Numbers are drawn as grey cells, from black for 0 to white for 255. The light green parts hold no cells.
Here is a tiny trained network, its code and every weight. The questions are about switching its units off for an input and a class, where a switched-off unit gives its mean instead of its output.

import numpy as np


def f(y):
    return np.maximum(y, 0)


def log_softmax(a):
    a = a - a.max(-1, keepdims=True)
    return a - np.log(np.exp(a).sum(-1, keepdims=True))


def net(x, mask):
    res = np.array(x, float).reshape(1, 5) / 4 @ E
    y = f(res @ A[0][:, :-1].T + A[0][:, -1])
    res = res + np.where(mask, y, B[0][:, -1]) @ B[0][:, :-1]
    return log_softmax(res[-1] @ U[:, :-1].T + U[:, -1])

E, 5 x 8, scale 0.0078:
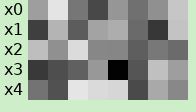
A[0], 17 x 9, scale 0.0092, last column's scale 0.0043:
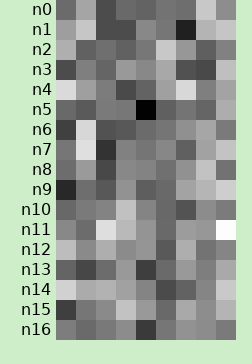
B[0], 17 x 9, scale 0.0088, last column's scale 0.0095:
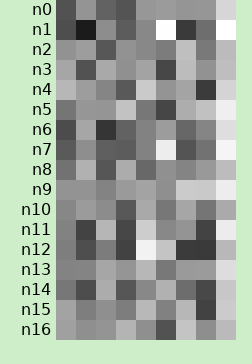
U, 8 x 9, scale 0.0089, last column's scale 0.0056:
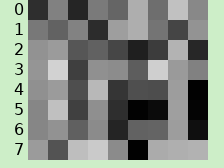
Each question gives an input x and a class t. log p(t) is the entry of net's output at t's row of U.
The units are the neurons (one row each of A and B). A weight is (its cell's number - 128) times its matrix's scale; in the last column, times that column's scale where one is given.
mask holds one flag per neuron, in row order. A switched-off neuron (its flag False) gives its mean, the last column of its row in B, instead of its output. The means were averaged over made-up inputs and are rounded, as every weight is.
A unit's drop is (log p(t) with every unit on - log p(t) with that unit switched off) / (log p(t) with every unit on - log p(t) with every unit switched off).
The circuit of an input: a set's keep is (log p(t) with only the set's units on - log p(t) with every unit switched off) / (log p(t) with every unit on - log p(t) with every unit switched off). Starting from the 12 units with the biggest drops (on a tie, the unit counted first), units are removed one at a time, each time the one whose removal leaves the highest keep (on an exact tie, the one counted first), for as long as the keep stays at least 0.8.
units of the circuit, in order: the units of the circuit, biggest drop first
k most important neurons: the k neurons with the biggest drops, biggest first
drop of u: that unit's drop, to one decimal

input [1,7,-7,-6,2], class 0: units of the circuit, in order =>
[n11 n4]
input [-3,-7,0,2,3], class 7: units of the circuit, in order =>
[n1 n7]
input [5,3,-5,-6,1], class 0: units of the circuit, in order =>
[n11 n4]
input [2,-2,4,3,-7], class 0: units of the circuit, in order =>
[n11 n15]
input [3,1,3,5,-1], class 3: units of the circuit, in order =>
[n1 n12]
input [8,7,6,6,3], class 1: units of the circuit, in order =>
[n14]
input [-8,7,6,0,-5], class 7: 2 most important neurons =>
[n3 n6]
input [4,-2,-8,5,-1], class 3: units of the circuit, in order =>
[n1 n9]
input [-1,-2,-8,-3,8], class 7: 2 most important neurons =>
[n1 n7]
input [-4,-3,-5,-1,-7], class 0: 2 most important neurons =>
[n15 n11]
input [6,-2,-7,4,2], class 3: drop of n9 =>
0.3
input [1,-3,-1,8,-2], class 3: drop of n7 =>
-0.1
